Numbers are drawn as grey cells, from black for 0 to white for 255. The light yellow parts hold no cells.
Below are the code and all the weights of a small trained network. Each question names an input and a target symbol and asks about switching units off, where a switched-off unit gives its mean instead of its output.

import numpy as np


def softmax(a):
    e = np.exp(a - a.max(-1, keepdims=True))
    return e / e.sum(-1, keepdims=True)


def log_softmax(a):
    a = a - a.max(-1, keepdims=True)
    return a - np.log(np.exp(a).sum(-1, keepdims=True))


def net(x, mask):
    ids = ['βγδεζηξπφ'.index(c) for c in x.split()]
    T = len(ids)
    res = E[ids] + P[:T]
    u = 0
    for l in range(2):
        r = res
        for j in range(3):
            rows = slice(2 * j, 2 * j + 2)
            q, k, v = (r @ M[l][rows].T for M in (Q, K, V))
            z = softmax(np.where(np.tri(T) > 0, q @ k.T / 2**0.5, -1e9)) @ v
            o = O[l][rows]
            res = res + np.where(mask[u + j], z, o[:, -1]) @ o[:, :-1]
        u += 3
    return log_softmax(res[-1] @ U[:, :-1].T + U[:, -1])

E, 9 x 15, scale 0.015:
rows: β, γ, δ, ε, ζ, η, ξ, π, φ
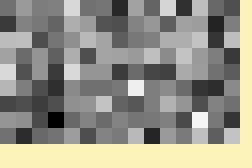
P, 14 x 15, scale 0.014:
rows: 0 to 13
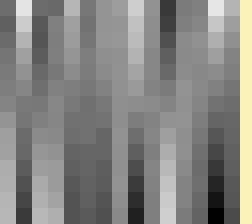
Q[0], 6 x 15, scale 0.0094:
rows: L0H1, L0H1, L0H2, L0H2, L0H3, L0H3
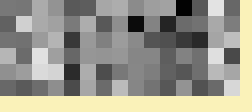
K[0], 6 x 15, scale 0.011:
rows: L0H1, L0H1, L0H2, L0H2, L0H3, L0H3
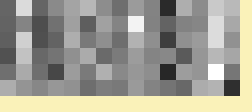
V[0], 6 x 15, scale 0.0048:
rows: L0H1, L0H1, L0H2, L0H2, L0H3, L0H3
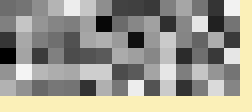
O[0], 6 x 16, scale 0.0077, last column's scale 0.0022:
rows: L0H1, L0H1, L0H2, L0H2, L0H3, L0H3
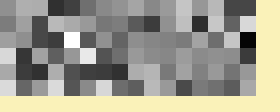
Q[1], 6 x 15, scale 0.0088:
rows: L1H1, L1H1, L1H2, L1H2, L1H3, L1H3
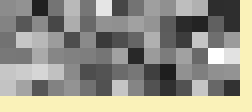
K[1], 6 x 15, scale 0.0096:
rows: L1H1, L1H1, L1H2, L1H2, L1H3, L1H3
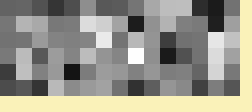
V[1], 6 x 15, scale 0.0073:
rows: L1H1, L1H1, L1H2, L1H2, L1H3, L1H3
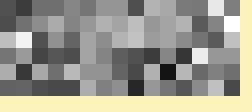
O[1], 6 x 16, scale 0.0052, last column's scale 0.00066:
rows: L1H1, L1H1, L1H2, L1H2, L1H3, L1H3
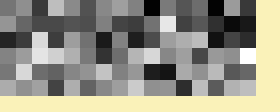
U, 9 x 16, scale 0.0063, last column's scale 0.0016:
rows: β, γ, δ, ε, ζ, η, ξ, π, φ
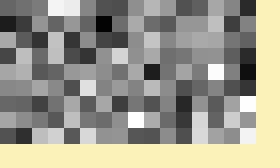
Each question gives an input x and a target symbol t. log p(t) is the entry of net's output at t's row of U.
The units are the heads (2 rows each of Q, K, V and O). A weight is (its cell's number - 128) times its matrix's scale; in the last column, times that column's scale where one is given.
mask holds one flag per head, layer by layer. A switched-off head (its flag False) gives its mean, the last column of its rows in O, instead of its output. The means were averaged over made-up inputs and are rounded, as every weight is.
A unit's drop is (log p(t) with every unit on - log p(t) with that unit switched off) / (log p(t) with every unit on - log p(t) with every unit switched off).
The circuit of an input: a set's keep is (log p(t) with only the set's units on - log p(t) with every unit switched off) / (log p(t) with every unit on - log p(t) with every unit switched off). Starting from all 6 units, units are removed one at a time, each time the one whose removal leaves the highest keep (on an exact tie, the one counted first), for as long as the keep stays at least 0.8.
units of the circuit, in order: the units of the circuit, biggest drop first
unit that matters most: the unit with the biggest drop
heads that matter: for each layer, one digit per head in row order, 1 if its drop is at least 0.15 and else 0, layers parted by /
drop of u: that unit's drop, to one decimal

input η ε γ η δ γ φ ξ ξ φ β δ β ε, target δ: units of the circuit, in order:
L0H3, L1H2
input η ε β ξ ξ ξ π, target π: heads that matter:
010 / 011
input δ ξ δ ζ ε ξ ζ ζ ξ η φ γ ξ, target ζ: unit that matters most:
L1H3
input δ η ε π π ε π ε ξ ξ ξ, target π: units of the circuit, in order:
L0H1, L0H2
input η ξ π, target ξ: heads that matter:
101 / 100
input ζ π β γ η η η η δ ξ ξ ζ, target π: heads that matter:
110 / 001
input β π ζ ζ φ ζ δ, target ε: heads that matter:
010 / 000
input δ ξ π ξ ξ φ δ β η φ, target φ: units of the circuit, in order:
L0H2, L0H3
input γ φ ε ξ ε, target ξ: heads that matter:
000 / 110
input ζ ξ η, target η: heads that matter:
011 / 100
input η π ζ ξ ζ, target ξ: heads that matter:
010 / 100
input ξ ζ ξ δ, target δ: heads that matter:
001 / 100
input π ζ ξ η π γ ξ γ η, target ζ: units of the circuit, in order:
L0H1, L1H3
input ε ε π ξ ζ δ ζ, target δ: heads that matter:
011 / 001
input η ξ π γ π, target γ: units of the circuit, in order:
L0H3, L1H2
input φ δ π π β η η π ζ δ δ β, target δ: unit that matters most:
L0H3
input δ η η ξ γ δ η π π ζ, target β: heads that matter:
100 / 010
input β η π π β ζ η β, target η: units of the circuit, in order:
L0H3, L1H1
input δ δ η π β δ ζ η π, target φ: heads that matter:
111 / 000
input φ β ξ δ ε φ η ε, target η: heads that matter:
001 / 100
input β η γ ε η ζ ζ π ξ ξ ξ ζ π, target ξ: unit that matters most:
L0H2
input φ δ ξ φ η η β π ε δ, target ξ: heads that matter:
111 / 110
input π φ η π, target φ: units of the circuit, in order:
L0H3, L0H2
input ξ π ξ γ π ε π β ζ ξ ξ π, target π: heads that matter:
010 / 010
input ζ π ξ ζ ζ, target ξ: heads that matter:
010 / 101
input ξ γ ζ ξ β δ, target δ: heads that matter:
001 / 000
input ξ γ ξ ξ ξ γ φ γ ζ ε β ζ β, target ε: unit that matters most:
L0H2
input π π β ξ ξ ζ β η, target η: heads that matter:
011 / 000
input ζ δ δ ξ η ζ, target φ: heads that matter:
011 / 000
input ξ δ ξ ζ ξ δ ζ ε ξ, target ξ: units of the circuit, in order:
L0H2, L1H1
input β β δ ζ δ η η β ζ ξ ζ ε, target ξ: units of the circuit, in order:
L1H2, L0H2
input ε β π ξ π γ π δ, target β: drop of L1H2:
0.3
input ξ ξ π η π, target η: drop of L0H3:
0.6
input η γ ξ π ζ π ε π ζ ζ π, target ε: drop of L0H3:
0.0
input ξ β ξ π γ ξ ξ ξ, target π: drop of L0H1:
0.5
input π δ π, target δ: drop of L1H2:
-0.1
